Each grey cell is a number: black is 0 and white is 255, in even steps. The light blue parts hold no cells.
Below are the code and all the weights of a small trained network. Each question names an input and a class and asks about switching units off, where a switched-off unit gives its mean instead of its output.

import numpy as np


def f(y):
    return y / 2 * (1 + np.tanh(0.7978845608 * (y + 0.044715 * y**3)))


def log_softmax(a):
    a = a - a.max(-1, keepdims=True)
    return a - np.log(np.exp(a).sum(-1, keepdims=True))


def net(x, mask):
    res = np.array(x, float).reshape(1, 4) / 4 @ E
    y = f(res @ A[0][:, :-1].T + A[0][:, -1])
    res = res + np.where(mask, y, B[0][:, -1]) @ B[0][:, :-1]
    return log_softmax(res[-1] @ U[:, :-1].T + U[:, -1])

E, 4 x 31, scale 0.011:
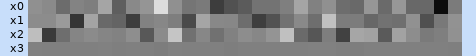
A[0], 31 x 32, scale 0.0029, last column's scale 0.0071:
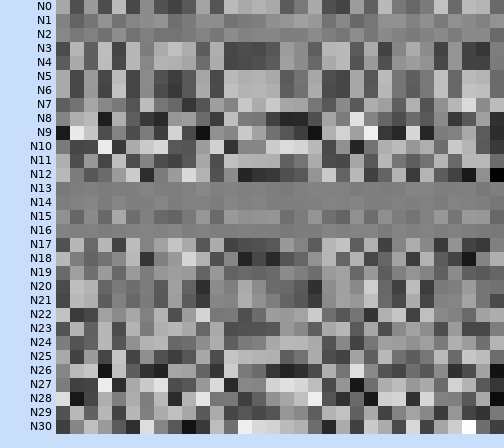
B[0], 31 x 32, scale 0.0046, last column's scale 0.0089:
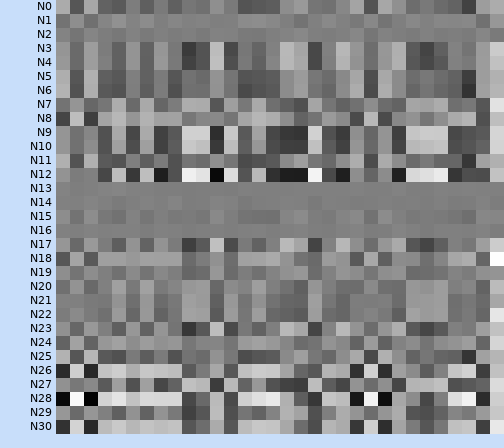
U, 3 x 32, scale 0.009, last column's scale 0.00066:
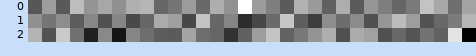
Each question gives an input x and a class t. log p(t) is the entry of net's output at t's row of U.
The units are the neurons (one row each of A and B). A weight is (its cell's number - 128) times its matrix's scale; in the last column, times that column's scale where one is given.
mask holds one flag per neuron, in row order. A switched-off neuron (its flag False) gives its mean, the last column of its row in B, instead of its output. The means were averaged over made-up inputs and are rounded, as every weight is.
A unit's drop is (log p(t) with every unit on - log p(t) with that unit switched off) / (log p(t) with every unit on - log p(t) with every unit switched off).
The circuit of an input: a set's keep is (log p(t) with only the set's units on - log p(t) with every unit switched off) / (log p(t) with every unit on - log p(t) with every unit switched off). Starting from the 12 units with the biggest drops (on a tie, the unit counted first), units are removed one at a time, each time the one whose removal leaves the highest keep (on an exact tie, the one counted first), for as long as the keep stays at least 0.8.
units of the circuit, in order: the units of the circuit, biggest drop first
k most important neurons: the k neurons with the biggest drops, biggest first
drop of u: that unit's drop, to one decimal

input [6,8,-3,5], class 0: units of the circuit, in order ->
N26
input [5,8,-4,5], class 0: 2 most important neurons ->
N26; N8
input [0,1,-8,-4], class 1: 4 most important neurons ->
N9; N28; N18; N21
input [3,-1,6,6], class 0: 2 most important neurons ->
N28; N9
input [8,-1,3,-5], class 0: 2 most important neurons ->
N28; N18
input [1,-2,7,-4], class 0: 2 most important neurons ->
N28; N9
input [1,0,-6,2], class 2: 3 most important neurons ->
N28; N30; N18
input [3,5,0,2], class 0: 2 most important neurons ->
N26; N9
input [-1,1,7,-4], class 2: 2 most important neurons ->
N12; N9
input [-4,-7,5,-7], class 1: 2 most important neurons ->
N10; N27
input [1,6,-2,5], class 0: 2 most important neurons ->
N26; N8
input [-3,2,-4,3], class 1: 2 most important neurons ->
N9; N28
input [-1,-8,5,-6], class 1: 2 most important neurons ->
N10; N27
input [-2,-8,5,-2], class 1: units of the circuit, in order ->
N10
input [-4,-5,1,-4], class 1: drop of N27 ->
0.5
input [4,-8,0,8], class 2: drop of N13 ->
0.0
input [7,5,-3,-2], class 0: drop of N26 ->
0.1
